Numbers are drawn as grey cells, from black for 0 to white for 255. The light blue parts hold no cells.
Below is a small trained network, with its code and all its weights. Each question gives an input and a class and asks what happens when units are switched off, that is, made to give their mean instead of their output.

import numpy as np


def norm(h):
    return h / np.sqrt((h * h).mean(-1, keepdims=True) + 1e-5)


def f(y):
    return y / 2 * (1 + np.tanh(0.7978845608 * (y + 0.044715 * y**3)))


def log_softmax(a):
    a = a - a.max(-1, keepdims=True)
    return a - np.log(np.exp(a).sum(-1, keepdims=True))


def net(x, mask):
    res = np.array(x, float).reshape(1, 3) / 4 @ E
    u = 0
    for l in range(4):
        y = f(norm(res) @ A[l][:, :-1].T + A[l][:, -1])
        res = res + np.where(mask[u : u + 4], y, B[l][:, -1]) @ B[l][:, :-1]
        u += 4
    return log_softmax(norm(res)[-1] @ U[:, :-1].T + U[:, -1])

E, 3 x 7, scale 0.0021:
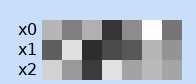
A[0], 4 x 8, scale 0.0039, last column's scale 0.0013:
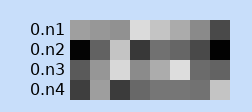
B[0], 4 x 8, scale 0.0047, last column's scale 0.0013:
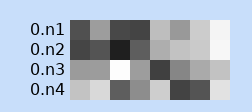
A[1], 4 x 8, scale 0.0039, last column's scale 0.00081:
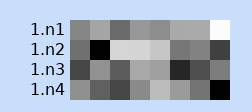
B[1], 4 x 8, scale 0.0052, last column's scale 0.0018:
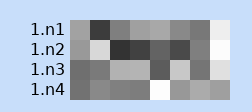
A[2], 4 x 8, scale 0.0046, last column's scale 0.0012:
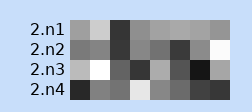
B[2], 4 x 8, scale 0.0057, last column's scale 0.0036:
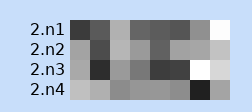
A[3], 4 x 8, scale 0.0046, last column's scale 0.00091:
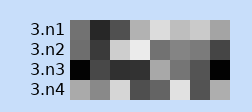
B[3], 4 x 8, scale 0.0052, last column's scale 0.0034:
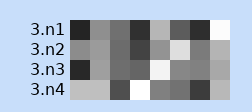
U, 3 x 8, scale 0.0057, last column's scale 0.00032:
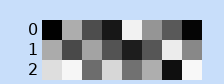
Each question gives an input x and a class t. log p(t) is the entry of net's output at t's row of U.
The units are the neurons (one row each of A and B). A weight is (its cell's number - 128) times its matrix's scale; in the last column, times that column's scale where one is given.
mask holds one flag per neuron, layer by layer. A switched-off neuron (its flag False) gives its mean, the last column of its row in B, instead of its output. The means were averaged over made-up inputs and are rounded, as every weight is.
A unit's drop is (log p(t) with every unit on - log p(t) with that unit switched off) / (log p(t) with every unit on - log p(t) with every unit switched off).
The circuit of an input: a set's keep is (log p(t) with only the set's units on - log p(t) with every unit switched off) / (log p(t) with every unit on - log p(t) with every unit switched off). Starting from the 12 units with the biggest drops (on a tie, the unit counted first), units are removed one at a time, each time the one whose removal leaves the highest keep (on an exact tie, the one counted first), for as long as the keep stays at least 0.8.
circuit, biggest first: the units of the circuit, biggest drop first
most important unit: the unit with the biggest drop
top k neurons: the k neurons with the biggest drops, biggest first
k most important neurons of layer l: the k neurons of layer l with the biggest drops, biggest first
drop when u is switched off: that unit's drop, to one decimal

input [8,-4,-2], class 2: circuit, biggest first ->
(3.n4)
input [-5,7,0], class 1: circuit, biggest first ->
(0.n4, 2.n3)
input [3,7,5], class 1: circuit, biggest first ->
(0.n2, 2.n3)
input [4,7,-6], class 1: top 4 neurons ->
(0.n4, 2.n3, 0.n1, 1.n3)
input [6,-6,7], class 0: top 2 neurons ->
(0.n1, 3.n1)
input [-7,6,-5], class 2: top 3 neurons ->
(1.n3, 2.n4, 0.n1)
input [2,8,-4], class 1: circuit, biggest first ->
(2.n3, 0.n4)
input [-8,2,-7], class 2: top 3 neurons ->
(1.n3, 2.n4, 0.n1)
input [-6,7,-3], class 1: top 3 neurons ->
(0.n4, 2.n3, 3.n4)
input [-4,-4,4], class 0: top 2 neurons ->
(0.n1, 0.n3)
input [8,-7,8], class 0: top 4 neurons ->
(0.n1, 3.n1, 2.n4, 1.n3)
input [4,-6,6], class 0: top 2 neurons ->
(0.n1, 3.n1)
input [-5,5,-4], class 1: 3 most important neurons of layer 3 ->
(3.n1, 3.n4, 3.n3)
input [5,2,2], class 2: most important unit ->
1.n2
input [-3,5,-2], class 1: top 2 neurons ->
(0.n4, 2.n3)
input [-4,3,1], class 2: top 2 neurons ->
(1.n3, 1.n2)
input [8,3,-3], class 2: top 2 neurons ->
(3.n4, 1.n2)
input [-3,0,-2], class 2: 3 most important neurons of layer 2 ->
(2.n4, 2.n3, 2.n1)
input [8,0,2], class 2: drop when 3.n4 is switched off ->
0.2
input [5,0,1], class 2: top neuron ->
(3.n4)
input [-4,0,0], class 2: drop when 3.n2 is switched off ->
0.0
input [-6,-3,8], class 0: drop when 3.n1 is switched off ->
0.1
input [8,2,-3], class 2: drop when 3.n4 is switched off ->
0.3
